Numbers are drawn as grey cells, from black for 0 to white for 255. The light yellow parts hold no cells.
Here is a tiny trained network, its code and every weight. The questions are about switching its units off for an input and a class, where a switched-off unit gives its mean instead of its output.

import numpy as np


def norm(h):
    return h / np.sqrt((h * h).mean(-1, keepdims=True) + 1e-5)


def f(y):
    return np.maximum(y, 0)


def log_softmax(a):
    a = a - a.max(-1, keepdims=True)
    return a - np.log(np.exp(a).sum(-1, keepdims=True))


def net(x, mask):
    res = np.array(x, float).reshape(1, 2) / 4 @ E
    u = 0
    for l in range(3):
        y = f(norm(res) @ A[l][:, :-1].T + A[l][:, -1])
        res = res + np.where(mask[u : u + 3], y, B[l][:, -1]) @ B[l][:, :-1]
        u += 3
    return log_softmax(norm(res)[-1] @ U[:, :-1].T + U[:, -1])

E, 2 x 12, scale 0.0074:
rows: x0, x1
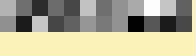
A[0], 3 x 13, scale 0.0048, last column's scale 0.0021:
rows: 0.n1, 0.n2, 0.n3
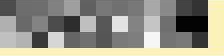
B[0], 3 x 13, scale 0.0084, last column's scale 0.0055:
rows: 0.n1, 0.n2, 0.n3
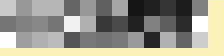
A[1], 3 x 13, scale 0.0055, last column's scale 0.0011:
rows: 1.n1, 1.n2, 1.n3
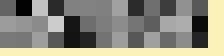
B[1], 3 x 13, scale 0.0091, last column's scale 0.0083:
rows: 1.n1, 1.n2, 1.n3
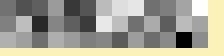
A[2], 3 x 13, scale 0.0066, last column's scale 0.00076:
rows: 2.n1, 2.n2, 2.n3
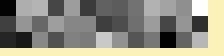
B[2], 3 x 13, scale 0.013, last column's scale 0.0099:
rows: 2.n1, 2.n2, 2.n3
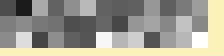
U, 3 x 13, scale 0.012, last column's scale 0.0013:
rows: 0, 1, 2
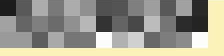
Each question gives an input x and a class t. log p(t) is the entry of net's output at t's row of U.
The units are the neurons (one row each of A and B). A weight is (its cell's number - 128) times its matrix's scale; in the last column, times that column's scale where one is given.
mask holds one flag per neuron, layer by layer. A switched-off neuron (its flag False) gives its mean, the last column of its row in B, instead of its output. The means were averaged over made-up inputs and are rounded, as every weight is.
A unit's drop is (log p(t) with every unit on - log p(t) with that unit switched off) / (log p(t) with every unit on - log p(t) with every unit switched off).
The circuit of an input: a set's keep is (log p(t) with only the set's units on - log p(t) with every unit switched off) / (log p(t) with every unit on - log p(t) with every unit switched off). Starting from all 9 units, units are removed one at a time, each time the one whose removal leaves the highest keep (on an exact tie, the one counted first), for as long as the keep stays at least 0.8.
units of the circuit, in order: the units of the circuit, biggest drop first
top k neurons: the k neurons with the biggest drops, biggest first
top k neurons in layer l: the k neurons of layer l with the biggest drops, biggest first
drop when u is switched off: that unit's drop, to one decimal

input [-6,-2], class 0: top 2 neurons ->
[1.n1 2.n1]
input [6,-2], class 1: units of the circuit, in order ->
[2.n3 1.n1]
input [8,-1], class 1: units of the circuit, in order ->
[2.n3]
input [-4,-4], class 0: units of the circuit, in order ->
[1.n1 2.n3]
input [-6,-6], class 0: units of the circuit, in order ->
[2.n3 1.n1]
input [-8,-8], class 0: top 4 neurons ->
[2.n3 1.n1 2.n1 0.n3]
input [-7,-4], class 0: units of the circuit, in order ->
[1.n1 2.n3]
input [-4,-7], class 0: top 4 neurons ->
[2.n3 1.n1 0.n3 2.n1]
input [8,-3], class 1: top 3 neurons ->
[2.n3 1.n1 0.n2]
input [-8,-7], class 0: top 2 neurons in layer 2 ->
[2.n3 2.n1]
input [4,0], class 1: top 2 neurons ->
[2.n3 0.n2]
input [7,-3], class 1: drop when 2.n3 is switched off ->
0.8
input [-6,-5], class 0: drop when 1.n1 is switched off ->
0.4
